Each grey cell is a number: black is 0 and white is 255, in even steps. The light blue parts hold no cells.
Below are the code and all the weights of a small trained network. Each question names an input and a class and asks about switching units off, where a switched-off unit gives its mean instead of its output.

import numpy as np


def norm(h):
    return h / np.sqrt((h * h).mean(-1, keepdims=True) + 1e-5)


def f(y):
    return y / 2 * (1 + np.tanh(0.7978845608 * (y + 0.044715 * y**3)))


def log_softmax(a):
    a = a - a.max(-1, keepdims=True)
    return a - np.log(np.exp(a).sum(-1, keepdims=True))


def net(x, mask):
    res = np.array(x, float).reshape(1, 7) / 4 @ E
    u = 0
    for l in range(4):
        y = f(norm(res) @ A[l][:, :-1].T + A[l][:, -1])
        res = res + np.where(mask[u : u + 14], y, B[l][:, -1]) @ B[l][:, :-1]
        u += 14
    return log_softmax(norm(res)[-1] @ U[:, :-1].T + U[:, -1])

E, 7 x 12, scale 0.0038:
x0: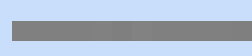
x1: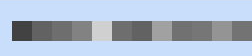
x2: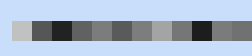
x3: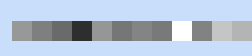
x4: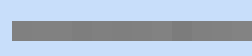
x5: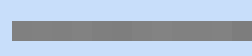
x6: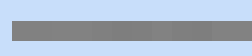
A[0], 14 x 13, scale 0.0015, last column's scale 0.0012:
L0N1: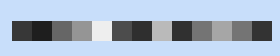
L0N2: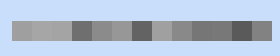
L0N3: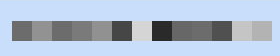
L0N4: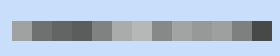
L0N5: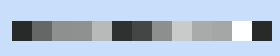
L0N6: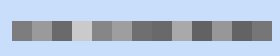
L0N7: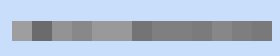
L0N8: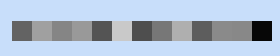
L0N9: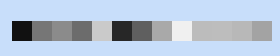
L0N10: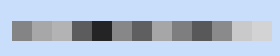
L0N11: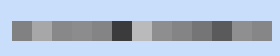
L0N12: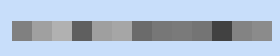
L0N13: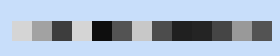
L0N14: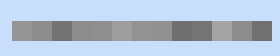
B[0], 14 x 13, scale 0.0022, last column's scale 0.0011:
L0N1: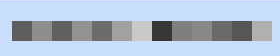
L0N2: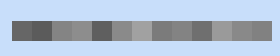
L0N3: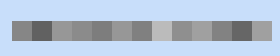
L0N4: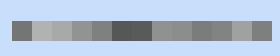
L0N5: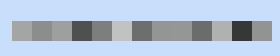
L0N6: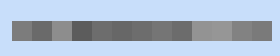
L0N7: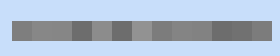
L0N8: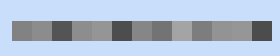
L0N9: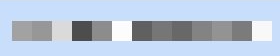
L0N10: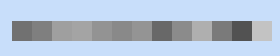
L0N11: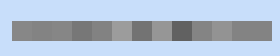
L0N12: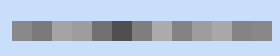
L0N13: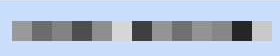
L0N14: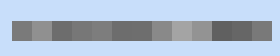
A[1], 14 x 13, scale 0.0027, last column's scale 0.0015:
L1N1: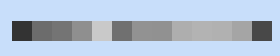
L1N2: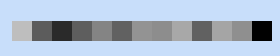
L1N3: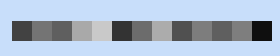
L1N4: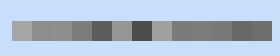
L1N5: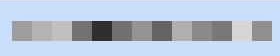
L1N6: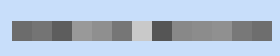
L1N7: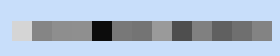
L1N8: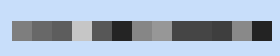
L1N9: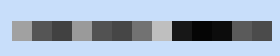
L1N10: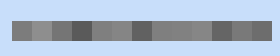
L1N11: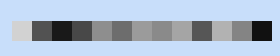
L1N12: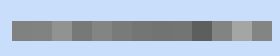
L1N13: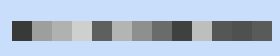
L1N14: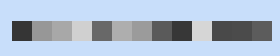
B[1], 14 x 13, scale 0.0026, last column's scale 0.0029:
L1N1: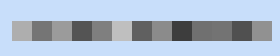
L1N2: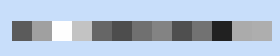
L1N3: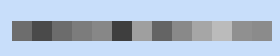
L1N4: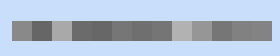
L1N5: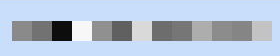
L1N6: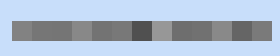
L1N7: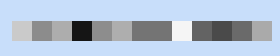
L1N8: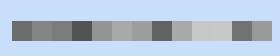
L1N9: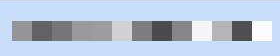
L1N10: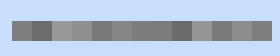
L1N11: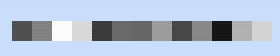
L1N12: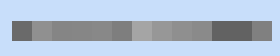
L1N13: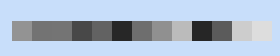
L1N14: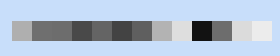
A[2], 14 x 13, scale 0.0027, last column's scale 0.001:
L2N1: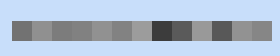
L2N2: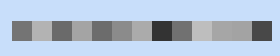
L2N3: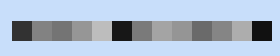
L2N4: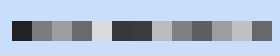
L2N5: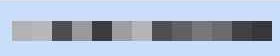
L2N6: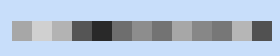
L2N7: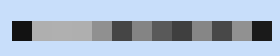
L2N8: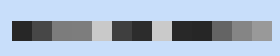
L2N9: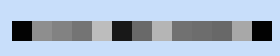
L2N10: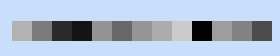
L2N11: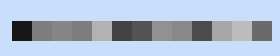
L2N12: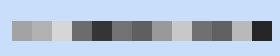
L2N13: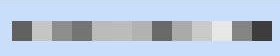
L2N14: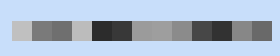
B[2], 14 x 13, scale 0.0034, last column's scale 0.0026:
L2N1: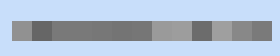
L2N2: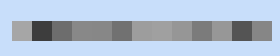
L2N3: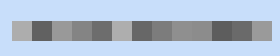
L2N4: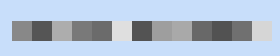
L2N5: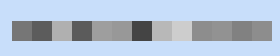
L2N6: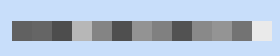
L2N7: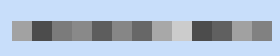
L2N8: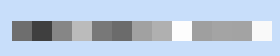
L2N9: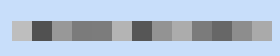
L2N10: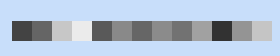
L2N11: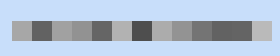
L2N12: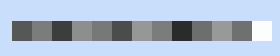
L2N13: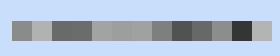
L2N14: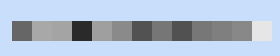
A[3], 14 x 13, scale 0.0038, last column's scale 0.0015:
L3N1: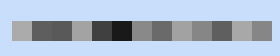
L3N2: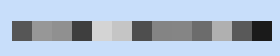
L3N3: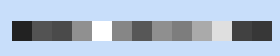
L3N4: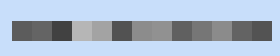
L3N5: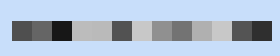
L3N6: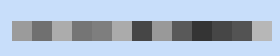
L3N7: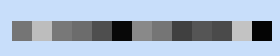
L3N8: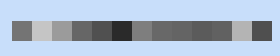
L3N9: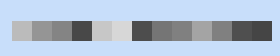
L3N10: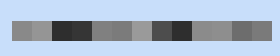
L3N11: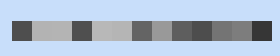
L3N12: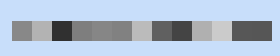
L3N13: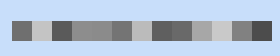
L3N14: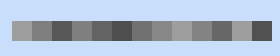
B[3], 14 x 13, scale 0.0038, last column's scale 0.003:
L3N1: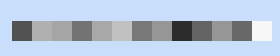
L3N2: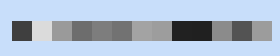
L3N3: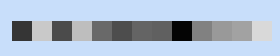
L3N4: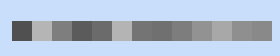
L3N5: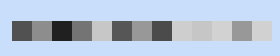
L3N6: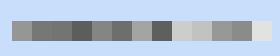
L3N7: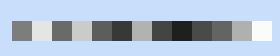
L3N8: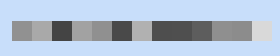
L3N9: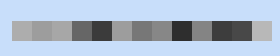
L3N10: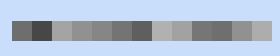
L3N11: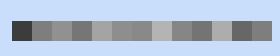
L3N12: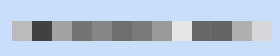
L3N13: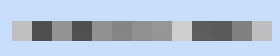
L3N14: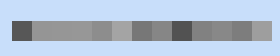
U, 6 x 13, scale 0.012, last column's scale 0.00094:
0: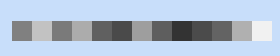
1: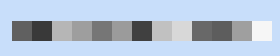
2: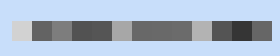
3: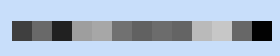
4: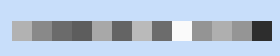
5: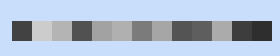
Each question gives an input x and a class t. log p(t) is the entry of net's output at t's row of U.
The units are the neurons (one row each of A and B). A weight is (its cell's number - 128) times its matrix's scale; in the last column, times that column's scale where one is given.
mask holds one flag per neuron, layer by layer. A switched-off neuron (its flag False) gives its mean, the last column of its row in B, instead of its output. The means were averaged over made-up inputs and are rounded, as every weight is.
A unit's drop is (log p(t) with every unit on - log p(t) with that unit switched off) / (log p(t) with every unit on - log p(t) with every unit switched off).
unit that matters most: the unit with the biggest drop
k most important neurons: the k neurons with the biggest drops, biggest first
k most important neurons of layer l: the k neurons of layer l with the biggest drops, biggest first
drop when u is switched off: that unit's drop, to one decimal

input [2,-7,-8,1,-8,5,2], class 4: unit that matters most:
L1N11
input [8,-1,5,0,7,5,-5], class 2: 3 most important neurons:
[L1N9, L1N14, L1N13]
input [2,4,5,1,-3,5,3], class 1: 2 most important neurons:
[L1N11, L1N2]
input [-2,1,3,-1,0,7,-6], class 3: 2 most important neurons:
[L3N3, L3N5]
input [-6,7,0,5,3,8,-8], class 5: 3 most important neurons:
[L0N9, L1N14, L1N13]
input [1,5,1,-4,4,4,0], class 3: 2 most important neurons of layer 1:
[L1N9, L1N11]
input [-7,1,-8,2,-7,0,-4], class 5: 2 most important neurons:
[L2N8, L2N13]
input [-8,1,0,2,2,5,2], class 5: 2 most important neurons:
[L0N9, L3N2]
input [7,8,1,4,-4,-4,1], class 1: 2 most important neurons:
[L1N9, L2N8]
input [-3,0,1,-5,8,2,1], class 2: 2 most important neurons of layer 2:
[L2N12, L2N6]
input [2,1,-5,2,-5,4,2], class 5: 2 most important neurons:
[L3N2, L2N8]
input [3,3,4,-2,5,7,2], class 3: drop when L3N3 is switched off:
0.3
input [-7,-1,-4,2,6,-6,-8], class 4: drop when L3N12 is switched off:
0.1
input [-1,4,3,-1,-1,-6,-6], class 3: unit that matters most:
L3N3
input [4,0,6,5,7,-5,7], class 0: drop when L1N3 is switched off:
0.0
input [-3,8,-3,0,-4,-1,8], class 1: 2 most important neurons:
[L1N9, L2N8]
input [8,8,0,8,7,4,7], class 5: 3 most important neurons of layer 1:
[L1N14, L1N13, L1N1]
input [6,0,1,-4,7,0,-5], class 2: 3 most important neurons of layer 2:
[L2N12, L2N6, L2N8]
